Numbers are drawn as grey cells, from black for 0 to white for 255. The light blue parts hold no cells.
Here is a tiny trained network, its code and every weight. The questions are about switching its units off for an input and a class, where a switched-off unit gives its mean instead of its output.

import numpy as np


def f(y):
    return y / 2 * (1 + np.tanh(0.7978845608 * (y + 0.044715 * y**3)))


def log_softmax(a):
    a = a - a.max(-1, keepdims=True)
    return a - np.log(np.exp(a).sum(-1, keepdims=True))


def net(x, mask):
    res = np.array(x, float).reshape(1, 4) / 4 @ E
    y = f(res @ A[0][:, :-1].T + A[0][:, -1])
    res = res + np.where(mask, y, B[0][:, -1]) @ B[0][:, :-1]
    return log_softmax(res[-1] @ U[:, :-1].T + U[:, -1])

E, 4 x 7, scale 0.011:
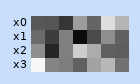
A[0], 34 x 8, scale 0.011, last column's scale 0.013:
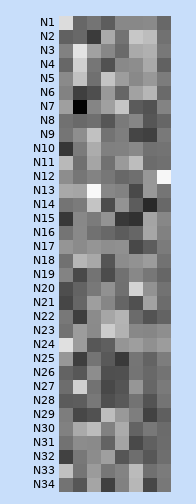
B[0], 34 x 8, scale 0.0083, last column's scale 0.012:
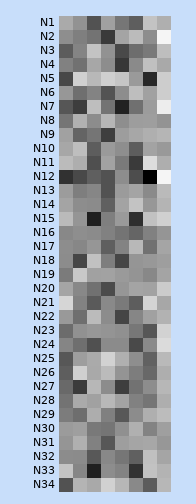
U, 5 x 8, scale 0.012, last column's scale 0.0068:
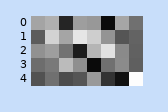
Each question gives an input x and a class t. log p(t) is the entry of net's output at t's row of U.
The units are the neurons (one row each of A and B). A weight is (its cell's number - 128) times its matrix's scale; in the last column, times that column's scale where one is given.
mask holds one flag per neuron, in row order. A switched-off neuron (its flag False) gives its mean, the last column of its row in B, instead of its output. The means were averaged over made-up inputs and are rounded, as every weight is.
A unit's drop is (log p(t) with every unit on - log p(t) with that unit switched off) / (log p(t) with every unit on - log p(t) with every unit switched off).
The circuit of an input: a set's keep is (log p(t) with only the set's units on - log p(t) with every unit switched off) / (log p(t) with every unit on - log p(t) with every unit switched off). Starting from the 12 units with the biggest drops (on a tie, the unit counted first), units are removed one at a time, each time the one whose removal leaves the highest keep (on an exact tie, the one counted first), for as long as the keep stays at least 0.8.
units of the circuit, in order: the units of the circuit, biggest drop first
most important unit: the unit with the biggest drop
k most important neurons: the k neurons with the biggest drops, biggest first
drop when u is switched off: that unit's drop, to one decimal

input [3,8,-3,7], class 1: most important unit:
N34
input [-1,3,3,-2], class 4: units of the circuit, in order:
(N4 N11)
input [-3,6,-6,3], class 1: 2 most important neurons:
(N34 N7)
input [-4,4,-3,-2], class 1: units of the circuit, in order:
(N26 N28)
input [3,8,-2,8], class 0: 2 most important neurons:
(N33 N11)
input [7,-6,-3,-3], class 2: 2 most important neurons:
(N2 N20)
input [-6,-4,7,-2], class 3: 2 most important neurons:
(N7 N22)
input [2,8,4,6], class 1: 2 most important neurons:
(N34 N25)
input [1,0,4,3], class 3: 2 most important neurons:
(N7 N15)
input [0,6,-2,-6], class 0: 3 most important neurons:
(N15 N21 N5)
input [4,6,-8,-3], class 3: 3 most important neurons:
(N27 N4 N5)
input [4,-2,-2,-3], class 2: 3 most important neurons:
(N2 N24 N33)
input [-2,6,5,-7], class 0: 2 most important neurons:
(N15 N21)
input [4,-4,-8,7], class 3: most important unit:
N3
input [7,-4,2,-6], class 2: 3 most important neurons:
(N2 N6 N20)
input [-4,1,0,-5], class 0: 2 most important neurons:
(N15 N2)
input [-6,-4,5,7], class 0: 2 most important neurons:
(N11 N33)
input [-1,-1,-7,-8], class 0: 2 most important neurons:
(N15 N7)
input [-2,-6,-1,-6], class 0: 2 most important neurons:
(N15 N21)
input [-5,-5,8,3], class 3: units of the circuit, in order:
(N7)
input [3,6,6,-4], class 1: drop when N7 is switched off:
-0.1
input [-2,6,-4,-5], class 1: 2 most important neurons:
(N26 N28)
